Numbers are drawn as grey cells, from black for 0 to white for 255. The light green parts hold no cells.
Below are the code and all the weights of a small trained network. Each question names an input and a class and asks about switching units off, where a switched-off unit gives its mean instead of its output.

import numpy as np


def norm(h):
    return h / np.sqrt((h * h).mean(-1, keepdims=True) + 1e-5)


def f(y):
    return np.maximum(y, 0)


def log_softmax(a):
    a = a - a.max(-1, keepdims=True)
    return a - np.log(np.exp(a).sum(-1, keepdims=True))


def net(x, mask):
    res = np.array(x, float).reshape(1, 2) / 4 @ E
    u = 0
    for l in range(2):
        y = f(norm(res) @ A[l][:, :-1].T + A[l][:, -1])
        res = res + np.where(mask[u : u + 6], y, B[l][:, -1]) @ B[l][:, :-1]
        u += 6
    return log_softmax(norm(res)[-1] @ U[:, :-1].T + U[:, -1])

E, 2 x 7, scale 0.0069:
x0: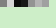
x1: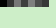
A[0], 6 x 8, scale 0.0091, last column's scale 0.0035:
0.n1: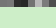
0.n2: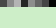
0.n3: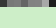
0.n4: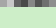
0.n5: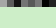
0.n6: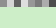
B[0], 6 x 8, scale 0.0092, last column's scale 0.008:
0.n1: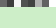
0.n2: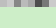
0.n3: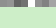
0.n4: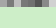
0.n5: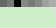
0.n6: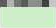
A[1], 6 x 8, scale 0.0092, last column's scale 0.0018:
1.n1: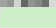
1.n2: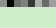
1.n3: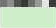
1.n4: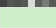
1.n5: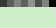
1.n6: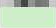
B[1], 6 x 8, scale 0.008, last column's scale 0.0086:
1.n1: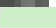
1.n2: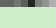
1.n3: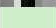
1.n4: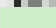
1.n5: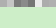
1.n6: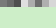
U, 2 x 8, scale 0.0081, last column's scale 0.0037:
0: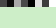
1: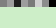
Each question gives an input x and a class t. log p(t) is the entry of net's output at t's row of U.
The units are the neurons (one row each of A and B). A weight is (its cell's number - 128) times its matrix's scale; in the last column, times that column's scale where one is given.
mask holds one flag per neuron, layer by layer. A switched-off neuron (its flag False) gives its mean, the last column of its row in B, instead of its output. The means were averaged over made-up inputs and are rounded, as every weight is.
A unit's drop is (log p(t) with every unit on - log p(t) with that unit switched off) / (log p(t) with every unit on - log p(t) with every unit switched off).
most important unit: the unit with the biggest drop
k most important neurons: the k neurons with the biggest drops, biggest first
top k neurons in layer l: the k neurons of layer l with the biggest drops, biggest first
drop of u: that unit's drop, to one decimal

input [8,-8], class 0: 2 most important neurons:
1.n3, 0.n2
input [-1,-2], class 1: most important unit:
0.n1
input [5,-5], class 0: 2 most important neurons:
0.n2, 1.n3
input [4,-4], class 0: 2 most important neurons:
0.n2, 1.n4
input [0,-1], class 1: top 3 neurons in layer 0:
0.n1, 0.n6, 0.n4
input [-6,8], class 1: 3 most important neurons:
0.n1, 1.n4, 0.n4
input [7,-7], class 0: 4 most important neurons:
1.n3, 0.n2, 1.n4, 0.n3
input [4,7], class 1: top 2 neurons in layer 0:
0.n2, 0.n3
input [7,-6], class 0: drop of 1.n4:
0.2
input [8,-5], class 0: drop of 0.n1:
0.1
